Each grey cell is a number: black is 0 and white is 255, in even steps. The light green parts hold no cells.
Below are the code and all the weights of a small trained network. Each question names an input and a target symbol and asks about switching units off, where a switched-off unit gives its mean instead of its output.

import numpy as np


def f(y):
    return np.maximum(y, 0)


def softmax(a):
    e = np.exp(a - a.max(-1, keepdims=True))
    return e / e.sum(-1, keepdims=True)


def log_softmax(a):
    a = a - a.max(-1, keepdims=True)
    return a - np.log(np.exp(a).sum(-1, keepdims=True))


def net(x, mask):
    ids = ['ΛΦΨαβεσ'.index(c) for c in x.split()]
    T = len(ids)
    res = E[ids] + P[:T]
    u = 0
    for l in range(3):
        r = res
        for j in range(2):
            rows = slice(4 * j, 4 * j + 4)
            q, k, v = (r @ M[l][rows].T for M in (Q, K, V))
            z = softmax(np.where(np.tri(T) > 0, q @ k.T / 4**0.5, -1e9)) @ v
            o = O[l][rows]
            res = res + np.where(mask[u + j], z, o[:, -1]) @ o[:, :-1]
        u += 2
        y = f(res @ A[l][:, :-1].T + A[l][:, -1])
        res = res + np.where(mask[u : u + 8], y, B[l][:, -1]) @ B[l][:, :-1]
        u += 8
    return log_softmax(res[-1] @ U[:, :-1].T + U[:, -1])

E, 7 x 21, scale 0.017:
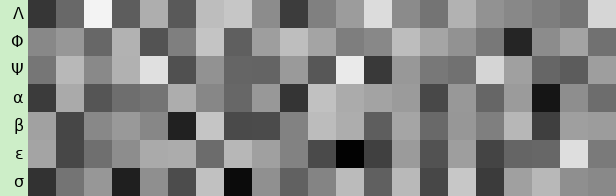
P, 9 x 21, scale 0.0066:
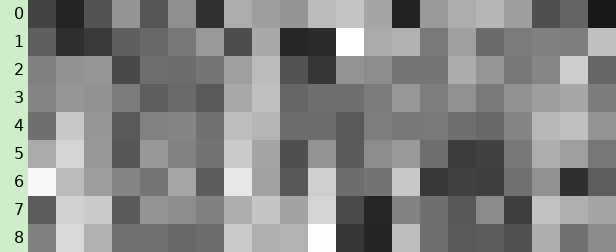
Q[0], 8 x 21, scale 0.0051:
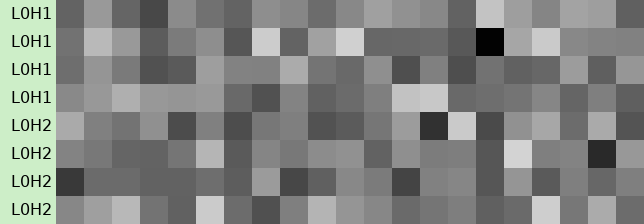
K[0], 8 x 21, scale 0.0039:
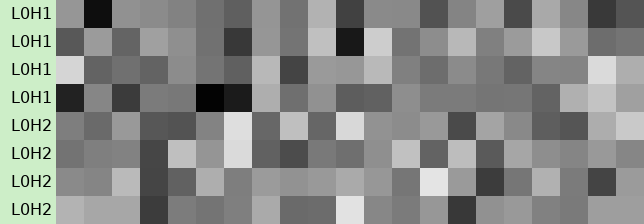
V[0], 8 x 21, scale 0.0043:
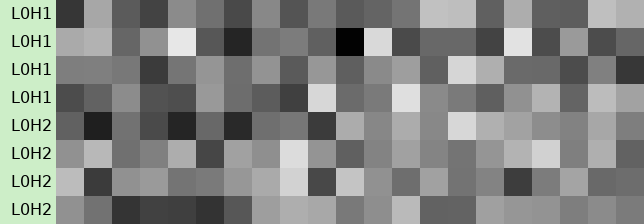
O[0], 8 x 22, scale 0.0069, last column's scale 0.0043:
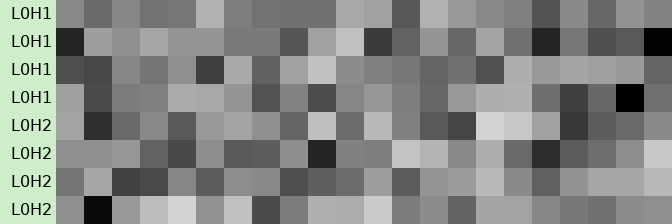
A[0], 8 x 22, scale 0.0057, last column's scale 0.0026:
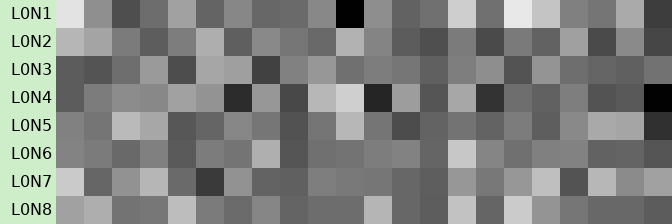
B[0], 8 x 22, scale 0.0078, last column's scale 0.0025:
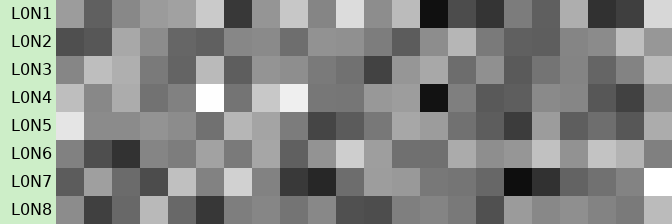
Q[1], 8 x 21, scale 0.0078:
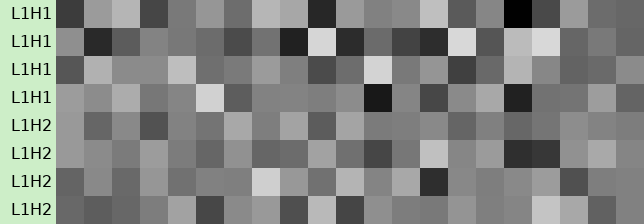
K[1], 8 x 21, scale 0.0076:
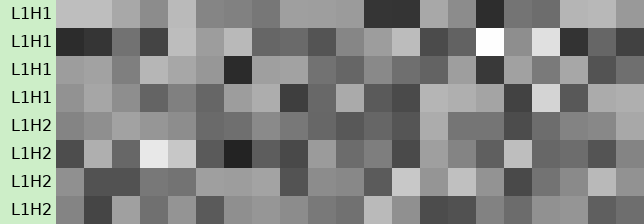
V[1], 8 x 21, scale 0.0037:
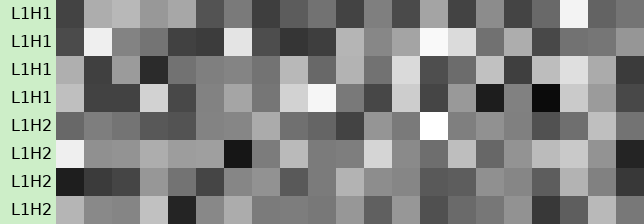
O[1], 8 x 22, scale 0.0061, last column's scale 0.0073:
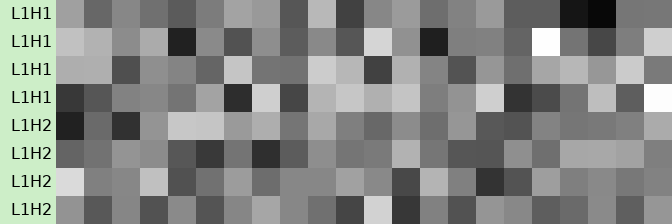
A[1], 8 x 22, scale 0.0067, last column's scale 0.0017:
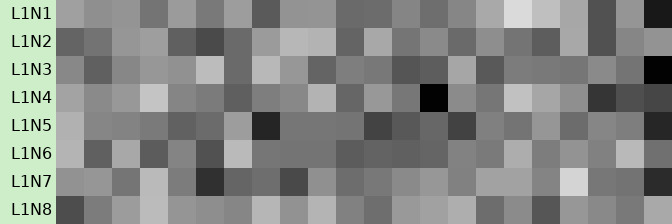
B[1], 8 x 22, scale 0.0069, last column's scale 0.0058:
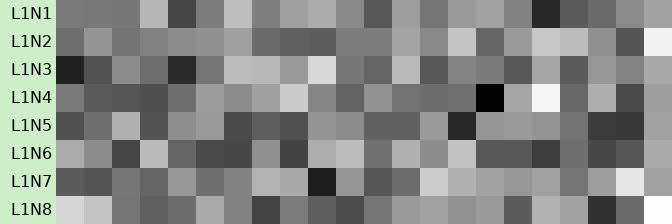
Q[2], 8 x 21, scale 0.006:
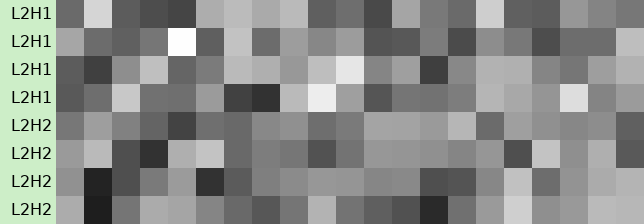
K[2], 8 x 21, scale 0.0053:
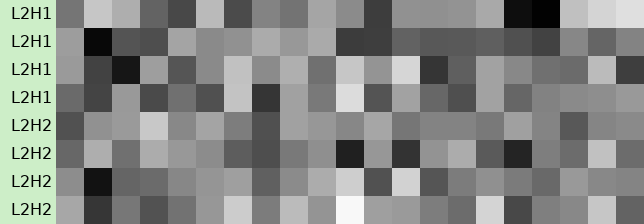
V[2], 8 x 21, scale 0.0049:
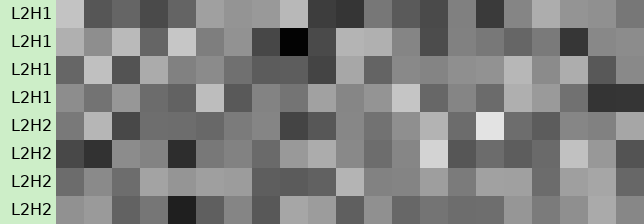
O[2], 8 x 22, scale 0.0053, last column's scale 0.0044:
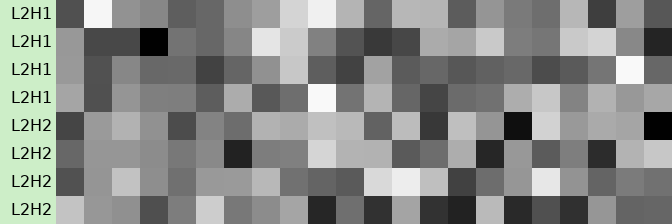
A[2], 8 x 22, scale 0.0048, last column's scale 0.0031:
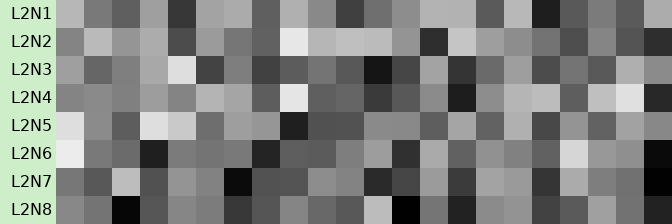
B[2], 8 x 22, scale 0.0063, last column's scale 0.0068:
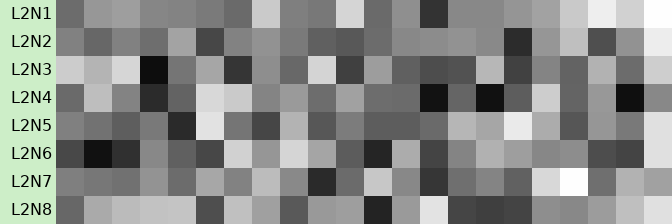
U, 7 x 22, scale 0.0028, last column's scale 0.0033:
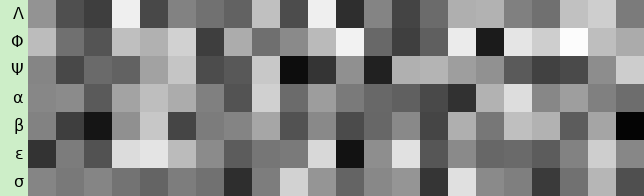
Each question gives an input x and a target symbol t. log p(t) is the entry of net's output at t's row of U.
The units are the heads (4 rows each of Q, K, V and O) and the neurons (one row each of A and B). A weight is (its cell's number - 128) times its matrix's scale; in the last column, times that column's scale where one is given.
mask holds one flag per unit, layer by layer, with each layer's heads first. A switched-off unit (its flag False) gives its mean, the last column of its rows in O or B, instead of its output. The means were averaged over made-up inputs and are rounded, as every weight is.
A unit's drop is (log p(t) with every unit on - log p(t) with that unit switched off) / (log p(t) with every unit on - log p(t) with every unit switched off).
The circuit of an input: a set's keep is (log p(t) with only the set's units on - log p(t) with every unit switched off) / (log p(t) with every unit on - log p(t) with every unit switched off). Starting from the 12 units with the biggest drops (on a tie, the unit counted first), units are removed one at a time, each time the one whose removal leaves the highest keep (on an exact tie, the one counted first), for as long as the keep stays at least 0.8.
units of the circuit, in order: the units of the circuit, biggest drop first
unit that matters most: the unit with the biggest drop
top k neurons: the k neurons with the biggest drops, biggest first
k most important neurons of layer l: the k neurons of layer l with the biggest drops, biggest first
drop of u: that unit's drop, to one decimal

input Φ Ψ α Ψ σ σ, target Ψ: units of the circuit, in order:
[L0H1 L1H1]
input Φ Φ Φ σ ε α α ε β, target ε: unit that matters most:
L2H1
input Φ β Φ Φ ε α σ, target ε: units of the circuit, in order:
[L1H1 L2H1]
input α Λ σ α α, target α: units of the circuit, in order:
[L1H1 L2N4]
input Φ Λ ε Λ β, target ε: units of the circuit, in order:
[L0N7 L1H1 L2H1]
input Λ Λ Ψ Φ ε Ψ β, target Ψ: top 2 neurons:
[L0N1 L0N8]
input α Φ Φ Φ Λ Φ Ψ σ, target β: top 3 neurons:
[L0N1 L2N6 L2N7]
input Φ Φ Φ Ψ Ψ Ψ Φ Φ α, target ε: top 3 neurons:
[L1N4 L2N8 L0N4]
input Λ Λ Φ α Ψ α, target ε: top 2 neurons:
[L0N1 L2N8]
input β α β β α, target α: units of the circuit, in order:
[L1H1 L2N4 L0N7]
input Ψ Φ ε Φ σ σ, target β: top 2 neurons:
[L2N6 L1N4]
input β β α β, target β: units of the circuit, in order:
[L1H1 L2H1 L0N7 L2N6]
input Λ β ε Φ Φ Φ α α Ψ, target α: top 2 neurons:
[L0N1 L1N4]
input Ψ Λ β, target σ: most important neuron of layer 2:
[L2N3]
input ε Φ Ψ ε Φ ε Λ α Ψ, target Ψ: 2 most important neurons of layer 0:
[L0N1 L0N8]
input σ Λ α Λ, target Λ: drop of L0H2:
0.0
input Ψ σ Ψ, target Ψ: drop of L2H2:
0.1
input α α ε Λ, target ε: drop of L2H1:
0.3
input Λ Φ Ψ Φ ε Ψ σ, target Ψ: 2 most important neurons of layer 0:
[L0N1 L0N8]
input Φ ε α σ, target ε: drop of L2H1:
0.2
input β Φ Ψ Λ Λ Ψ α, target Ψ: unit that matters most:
L0N1
